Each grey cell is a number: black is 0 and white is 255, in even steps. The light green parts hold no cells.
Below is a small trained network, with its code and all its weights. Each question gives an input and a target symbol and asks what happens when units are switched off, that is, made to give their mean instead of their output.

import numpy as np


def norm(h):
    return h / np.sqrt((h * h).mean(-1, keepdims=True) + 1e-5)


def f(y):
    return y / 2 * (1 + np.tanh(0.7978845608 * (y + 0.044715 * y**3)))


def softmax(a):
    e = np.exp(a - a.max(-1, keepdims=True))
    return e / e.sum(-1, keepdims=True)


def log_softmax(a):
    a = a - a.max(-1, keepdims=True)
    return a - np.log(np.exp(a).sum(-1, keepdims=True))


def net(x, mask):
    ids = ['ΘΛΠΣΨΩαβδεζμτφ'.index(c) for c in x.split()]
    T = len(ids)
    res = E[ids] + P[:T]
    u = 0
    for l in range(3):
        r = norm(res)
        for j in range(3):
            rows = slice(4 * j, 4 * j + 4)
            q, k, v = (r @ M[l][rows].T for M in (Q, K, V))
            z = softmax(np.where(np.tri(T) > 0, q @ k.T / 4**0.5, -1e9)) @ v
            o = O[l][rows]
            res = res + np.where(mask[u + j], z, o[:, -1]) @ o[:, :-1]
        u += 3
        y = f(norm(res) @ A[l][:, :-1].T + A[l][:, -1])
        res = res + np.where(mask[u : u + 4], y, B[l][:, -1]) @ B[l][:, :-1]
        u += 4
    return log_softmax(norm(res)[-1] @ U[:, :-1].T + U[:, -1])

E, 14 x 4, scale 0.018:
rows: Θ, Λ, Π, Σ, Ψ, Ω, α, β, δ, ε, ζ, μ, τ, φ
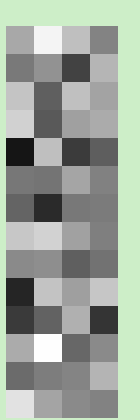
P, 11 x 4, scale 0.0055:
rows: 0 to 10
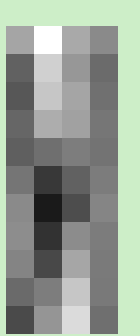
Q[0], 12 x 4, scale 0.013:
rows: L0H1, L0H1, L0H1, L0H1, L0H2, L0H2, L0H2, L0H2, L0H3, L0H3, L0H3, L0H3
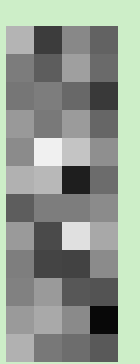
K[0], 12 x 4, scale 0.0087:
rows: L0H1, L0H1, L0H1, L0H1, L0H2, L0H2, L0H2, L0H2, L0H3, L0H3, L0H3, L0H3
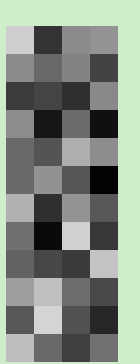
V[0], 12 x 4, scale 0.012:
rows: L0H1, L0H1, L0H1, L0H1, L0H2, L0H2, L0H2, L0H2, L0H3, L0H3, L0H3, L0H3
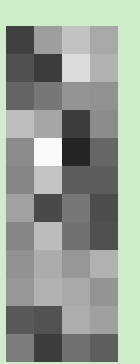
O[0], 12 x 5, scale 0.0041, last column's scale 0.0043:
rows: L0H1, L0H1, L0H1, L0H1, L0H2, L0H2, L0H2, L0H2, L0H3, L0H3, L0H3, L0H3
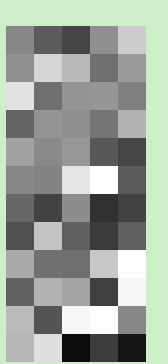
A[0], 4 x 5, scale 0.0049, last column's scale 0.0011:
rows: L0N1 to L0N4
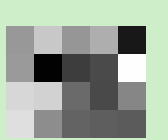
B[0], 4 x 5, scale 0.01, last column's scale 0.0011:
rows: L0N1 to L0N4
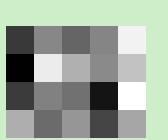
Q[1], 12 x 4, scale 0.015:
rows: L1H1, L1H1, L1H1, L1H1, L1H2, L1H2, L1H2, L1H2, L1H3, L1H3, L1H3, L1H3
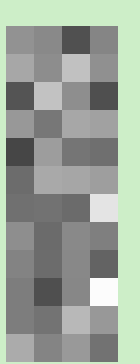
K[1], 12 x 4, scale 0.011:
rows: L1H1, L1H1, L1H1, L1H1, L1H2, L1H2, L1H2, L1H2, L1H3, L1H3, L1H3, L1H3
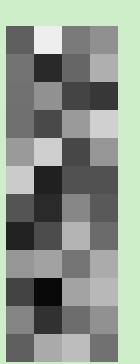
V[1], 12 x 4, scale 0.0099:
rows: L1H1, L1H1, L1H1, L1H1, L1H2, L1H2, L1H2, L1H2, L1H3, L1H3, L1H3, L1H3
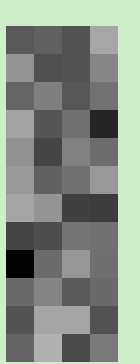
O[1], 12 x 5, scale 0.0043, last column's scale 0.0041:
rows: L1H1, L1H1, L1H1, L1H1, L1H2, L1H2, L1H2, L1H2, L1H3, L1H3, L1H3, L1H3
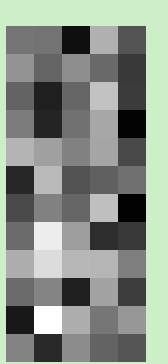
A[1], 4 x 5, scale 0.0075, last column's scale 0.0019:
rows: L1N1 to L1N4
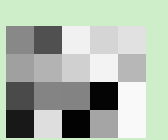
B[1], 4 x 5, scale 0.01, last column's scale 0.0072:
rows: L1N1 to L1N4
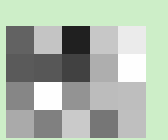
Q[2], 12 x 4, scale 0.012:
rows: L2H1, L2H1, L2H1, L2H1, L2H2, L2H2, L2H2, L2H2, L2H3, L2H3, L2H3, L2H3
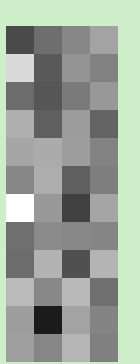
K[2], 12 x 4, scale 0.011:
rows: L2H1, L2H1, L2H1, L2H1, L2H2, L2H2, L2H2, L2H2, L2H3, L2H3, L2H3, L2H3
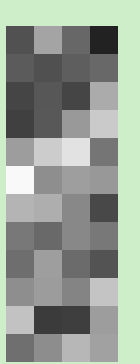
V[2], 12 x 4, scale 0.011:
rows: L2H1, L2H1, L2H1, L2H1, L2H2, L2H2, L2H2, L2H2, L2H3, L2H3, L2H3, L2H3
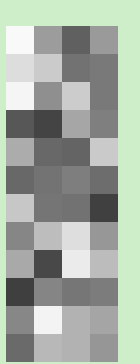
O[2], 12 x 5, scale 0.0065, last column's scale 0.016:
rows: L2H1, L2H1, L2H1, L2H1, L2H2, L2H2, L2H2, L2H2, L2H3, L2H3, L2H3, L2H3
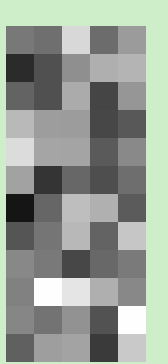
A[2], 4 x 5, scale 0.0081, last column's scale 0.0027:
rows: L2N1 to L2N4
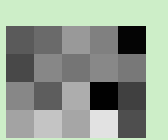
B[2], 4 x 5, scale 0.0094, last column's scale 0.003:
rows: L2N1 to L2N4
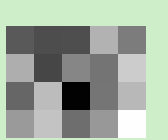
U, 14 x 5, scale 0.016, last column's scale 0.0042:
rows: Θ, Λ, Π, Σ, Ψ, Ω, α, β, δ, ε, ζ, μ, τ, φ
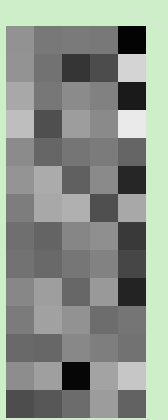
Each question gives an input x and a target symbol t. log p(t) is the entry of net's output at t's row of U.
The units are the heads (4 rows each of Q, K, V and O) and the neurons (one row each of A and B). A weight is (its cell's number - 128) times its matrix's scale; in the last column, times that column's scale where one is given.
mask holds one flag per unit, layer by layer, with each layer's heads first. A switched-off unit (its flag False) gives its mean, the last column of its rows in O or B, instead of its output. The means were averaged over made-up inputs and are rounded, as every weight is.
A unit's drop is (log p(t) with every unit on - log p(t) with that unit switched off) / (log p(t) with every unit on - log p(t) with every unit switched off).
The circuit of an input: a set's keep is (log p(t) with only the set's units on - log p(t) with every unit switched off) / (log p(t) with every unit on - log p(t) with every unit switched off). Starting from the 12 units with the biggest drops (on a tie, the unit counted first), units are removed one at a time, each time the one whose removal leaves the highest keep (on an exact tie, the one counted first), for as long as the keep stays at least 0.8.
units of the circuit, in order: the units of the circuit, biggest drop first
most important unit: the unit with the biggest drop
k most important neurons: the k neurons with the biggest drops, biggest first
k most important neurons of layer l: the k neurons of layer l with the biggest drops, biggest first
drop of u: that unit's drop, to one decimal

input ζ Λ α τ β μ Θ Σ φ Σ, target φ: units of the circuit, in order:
L1N1, L1N3, L0H2
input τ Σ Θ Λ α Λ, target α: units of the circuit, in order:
L1N4
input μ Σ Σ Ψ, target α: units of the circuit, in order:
L1N4, L1N1
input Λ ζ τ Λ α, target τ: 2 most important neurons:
L0N3, L1N2
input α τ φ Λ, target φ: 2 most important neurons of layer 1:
L1N1, L1N2
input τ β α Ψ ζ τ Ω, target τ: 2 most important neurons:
L0N3, L1N2
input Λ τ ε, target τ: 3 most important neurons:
L1N2, L0N3, L1N3
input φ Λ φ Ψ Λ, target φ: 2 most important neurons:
L1N2, L1N4
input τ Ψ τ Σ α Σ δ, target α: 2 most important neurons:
L1N3, L1N1
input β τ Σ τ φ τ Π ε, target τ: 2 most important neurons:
L0N3, L1N2
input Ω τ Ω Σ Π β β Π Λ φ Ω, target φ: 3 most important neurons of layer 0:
L0N2, L0N4, L0N3
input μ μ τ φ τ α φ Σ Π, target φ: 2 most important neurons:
L1N1, L1N2
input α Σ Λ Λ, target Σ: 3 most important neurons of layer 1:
L1N4, L1N1, L1N3
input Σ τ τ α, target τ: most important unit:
L0H3
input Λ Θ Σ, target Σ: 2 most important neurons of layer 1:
L1N3, L1N4
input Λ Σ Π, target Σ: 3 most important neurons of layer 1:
L1N3, L1N4, L1N2
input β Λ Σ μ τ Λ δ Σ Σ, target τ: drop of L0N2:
0.2
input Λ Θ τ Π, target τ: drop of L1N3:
0.1
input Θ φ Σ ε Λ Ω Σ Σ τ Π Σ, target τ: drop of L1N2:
0.2
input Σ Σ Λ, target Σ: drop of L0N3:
0.1
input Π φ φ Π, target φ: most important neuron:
L1N2
